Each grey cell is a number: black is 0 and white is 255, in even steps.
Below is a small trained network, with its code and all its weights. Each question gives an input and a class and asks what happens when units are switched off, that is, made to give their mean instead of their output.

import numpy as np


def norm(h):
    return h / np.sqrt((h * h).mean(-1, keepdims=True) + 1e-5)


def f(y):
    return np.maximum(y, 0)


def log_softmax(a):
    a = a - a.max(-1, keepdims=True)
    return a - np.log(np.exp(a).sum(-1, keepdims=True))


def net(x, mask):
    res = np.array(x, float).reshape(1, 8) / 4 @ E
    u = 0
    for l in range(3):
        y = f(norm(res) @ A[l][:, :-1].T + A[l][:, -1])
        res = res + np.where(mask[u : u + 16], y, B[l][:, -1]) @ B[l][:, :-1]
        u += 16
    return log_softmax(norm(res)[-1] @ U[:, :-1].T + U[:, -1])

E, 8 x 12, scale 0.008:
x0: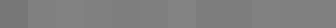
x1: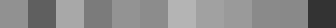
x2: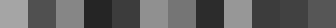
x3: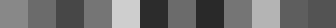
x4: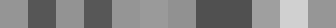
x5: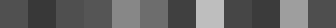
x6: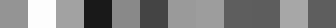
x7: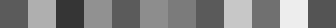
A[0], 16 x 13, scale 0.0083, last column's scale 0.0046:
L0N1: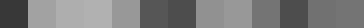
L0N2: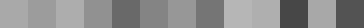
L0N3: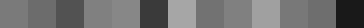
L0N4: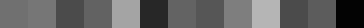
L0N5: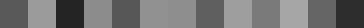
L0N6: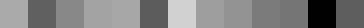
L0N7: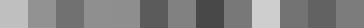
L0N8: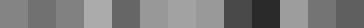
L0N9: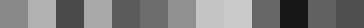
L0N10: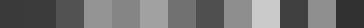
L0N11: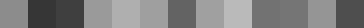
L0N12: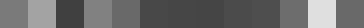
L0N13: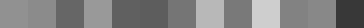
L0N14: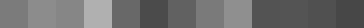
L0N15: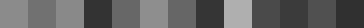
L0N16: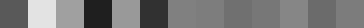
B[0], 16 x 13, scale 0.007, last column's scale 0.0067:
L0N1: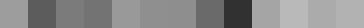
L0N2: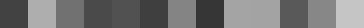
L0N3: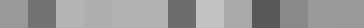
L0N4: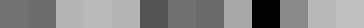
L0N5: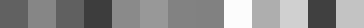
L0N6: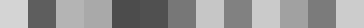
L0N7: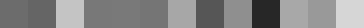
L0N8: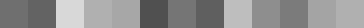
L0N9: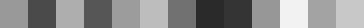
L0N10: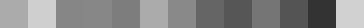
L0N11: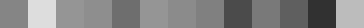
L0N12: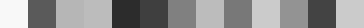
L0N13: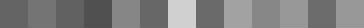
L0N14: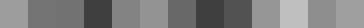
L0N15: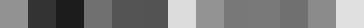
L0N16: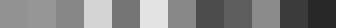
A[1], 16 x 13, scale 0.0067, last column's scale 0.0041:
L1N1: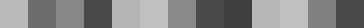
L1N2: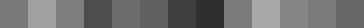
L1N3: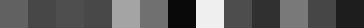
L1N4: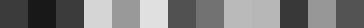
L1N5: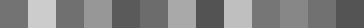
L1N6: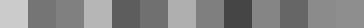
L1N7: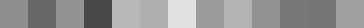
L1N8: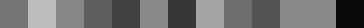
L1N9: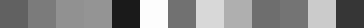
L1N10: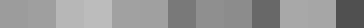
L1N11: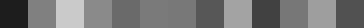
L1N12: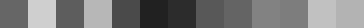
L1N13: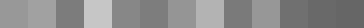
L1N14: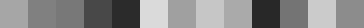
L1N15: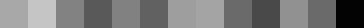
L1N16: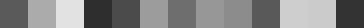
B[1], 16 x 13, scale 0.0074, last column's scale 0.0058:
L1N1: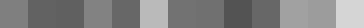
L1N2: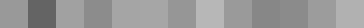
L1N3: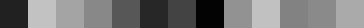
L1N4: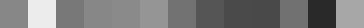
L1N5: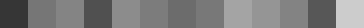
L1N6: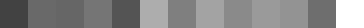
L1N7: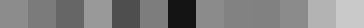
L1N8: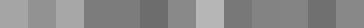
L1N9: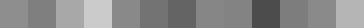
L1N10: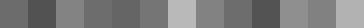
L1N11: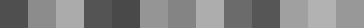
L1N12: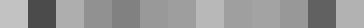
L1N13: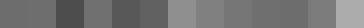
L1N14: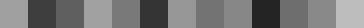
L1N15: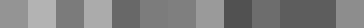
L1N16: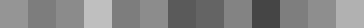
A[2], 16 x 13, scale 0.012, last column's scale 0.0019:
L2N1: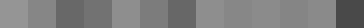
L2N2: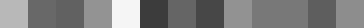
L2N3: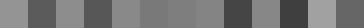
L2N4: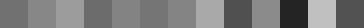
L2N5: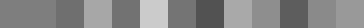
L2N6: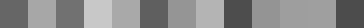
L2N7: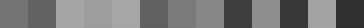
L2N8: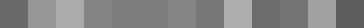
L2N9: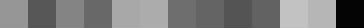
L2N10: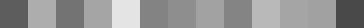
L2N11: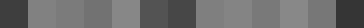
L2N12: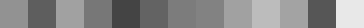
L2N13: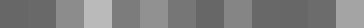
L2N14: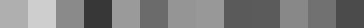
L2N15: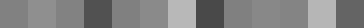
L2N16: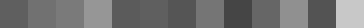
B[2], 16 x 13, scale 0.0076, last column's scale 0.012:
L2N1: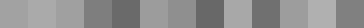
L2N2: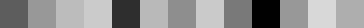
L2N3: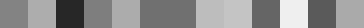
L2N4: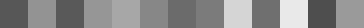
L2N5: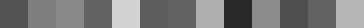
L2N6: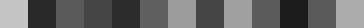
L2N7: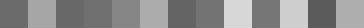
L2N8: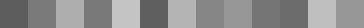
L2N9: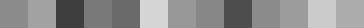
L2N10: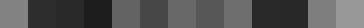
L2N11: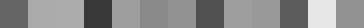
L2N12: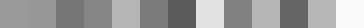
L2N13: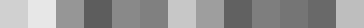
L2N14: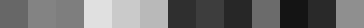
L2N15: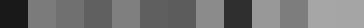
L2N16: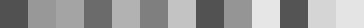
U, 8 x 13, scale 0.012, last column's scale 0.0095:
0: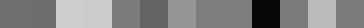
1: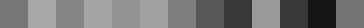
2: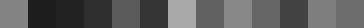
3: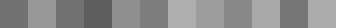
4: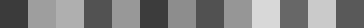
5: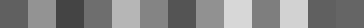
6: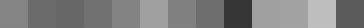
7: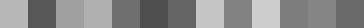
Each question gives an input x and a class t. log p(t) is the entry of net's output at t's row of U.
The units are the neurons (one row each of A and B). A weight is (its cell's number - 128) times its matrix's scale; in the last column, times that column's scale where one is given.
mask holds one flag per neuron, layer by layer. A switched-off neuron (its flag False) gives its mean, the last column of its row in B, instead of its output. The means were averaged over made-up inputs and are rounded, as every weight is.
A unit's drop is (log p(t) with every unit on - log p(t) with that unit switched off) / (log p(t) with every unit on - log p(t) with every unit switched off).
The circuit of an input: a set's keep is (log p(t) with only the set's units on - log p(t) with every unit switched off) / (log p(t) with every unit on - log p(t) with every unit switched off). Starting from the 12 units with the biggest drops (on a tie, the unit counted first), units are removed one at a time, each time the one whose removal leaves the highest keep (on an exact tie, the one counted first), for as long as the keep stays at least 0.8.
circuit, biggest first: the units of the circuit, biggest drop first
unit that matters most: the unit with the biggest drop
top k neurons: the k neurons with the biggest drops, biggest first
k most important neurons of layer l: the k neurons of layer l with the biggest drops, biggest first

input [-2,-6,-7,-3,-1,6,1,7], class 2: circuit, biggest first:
L2N10; L2N6
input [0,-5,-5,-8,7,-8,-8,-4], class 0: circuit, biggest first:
L1N9; L2N16
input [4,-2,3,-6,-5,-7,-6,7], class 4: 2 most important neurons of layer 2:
L2N8; L2N5
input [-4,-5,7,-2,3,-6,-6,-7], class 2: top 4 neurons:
L0N15; L0N16; L2N16; L1N14
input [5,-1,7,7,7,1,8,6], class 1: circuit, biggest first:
L2N14
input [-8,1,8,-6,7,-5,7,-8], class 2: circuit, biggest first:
L1N14; L0N15; L2N2
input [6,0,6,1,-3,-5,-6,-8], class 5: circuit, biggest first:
L2N3; L2N4; L2N7
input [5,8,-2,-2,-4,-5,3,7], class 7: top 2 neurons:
L0N6; L2N12
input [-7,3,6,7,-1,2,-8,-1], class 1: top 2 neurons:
L0N10; L0N11
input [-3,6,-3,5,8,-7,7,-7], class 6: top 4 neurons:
L1N1; L0N10; L0N11; L0N7
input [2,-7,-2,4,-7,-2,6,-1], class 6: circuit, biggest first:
L0N9; L0N1; L1N1
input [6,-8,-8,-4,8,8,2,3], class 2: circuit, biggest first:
L2N6; L2N10
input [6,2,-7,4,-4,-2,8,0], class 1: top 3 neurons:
L0N16; L2N14; L0N15
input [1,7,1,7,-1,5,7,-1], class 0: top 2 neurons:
L0N4; L2N2
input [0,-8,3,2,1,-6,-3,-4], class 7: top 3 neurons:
L0N12; L1N12; L2N16
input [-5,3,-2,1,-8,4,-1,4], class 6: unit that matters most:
L0N9
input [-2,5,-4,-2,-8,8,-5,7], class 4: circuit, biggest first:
L1N3; L2N16; L2N11
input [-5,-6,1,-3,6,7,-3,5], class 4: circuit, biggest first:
L1N3; L0N9; L2N16
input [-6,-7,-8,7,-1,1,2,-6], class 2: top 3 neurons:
L2N6; L2N10; L1N6
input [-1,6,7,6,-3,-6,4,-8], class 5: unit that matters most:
L2N3
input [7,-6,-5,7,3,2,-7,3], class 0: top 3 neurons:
L2N2; L0N4; L0N16
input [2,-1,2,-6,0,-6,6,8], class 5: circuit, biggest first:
L0N5; L2N16
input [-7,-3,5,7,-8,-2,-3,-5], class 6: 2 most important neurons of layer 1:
L1N6; L1N14
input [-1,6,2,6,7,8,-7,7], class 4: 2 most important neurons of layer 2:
L2N16; L2N11
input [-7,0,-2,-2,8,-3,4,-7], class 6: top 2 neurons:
L1N1; L2N9
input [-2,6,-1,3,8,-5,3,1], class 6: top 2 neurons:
L1N1; L0N12
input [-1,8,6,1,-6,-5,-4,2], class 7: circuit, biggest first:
L0N6
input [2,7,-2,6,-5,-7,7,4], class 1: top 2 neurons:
L0N16; L2N16
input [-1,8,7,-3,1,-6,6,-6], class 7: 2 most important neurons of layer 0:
L0N6; L0N10
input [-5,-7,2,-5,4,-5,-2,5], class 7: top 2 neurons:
L0N12; L2N16
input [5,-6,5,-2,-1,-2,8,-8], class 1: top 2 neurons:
L0N16; L2N14
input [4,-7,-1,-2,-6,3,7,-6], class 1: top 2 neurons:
L0N16; L2N14
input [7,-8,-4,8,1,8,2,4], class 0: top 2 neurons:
L2N2; L0N4
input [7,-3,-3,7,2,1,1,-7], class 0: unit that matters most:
L0N4
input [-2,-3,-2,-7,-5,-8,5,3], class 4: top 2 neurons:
L0N2; L1N5
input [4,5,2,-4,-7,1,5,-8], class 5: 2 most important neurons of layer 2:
L2N3; L2N4
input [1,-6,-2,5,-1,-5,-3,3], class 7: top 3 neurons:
L0N12; L1N12; L2N16
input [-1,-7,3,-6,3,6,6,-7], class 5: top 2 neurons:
L2N4; L2N3
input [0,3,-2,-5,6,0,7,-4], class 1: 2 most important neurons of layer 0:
L0N16; L0N9
